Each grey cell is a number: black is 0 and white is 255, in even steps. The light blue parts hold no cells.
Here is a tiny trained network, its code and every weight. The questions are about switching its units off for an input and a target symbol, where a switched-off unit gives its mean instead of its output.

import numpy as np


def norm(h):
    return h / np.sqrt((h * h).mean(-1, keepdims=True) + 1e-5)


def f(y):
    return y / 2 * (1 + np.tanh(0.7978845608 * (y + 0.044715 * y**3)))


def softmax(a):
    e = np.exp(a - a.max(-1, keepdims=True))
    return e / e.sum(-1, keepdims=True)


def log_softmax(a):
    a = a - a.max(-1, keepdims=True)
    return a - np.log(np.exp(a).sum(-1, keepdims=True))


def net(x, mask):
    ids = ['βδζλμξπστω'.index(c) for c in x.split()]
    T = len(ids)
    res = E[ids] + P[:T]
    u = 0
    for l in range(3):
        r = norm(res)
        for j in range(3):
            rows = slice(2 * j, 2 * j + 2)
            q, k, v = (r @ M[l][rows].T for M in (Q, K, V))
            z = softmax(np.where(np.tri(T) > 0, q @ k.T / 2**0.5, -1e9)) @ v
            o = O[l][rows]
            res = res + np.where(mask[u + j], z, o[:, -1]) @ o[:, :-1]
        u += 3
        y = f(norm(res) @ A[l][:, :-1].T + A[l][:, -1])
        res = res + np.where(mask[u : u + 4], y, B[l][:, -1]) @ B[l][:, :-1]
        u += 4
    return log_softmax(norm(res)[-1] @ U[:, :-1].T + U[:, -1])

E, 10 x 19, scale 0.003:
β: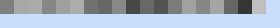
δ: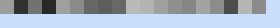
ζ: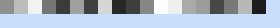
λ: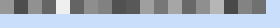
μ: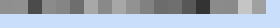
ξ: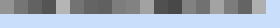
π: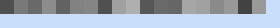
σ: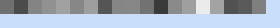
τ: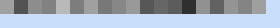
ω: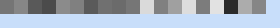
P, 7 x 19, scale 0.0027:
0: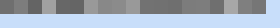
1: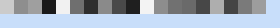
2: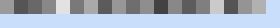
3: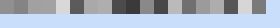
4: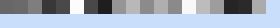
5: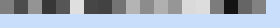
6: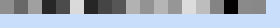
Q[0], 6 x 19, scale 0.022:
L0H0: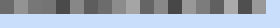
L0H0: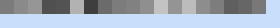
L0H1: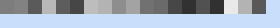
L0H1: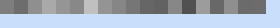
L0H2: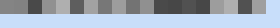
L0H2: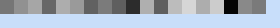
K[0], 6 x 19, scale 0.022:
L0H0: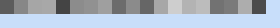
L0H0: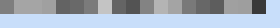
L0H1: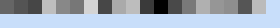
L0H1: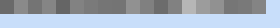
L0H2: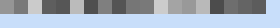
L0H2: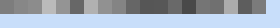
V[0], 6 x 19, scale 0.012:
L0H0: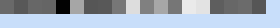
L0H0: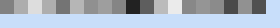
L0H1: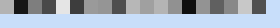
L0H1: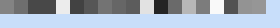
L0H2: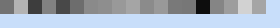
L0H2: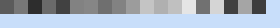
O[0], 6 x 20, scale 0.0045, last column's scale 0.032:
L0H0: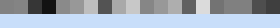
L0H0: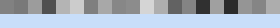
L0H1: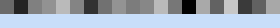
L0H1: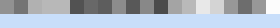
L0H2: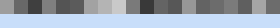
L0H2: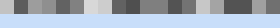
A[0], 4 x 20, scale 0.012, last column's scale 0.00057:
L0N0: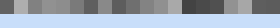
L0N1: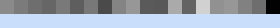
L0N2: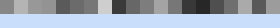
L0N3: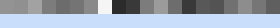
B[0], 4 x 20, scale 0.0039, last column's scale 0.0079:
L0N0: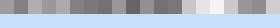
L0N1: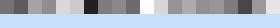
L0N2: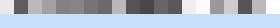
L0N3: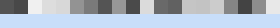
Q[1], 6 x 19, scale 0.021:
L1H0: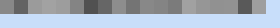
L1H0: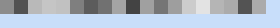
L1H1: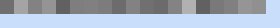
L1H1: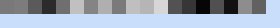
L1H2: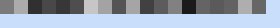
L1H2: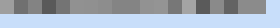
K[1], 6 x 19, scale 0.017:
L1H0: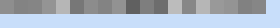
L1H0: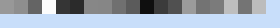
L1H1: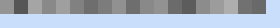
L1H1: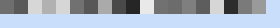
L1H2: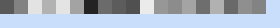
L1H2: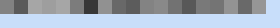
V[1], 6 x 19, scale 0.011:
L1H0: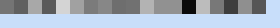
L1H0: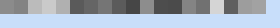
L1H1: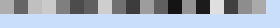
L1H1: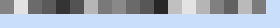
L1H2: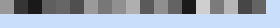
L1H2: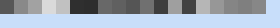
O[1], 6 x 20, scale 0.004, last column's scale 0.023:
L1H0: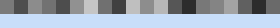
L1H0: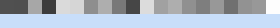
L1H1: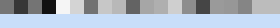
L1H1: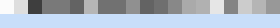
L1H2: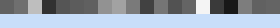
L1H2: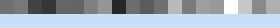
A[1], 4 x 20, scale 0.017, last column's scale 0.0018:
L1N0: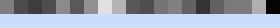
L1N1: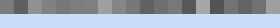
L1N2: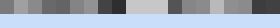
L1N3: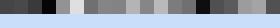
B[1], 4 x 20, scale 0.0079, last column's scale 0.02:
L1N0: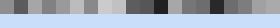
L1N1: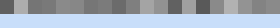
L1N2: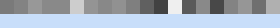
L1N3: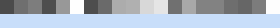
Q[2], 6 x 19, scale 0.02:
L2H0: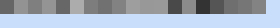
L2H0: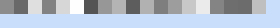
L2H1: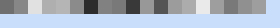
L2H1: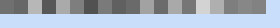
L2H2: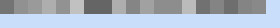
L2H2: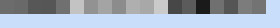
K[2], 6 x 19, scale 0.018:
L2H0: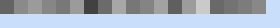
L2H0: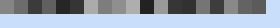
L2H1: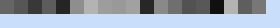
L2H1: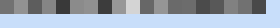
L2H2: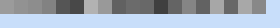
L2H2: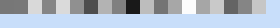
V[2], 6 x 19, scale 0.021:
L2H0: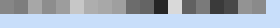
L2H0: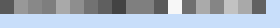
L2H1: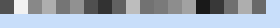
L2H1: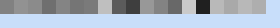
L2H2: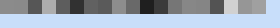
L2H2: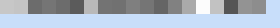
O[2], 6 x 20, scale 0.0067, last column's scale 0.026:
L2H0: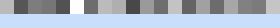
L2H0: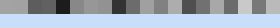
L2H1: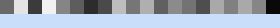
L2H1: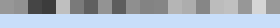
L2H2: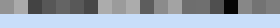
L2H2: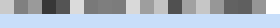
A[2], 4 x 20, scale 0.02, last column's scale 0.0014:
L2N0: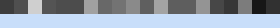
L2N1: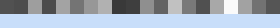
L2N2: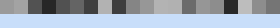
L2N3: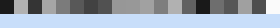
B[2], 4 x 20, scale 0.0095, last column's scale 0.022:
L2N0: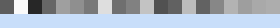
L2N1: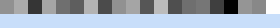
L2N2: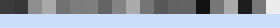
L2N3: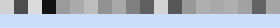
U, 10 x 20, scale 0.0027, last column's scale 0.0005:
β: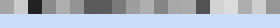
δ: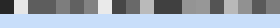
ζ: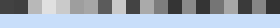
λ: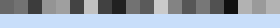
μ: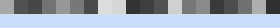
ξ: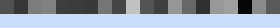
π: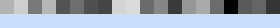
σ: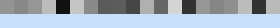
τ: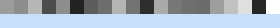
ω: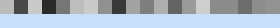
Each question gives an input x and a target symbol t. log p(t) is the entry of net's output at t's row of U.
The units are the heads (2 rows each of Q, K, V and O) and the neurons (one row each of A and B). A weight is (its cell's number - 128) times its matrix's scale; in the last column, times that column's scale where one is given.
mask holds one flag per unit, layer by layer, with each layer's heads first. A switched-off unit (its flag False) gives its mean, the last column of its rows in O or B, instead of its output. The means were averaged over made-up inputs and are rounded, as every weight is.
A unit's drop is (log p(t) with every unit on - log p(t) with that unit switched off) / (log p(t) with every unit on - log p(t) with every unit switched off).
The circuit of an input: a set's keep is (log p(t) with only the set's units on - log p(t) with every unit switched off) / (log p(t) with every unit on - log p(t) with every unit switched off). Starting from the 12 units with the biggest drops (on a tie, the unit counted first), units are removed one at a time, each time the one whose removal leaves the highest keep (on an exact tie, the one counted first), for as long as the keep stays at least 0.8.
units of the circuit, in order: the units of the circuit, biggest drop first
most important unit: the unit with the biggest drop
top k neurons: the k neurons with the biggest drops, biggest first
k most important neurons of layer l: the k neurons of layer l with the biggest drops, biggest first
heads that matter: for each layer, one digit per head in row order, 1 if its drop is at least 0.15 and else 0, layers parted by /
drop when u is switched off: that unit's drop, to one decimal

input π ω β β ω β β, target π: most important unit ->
L0H0
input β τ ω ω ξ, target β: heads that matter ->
010 / 000 / 010
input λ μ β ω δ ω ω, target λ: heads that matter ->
000 / 000 / 000
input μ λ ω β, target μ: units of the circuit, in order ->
L0H2, L0H0, L2H2
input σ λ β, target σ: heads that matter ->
100 / 000 / 100
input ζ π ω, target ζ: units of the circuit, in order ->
L0H1, L2H2, L1H2
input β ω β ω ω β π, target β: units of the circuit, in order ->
L0H1, L2H1
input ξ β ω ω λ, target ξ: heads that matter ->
100 / 000 / 001
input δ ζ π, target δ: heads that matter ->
100 / 000 / 000
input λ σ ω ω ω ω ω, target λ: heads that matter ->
000 / 000 / 001
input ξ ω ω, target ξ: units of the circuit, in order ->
L0H0, L2N2, L2H2, L2H0
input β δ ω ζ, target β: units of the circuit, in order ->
L0H1, L2H1, L0N0
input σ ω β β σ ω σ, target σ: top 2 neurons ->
L1N2, L0N1
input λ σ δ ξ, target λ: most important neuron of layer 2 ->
L2N1
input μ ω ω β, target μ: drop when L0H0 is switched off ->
0.2
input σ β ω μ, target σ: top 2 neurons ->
L1N2, L0N1
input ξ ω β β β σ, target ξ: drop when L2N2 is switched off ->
0.6
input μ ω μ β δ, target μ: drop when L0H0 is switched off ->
0.2
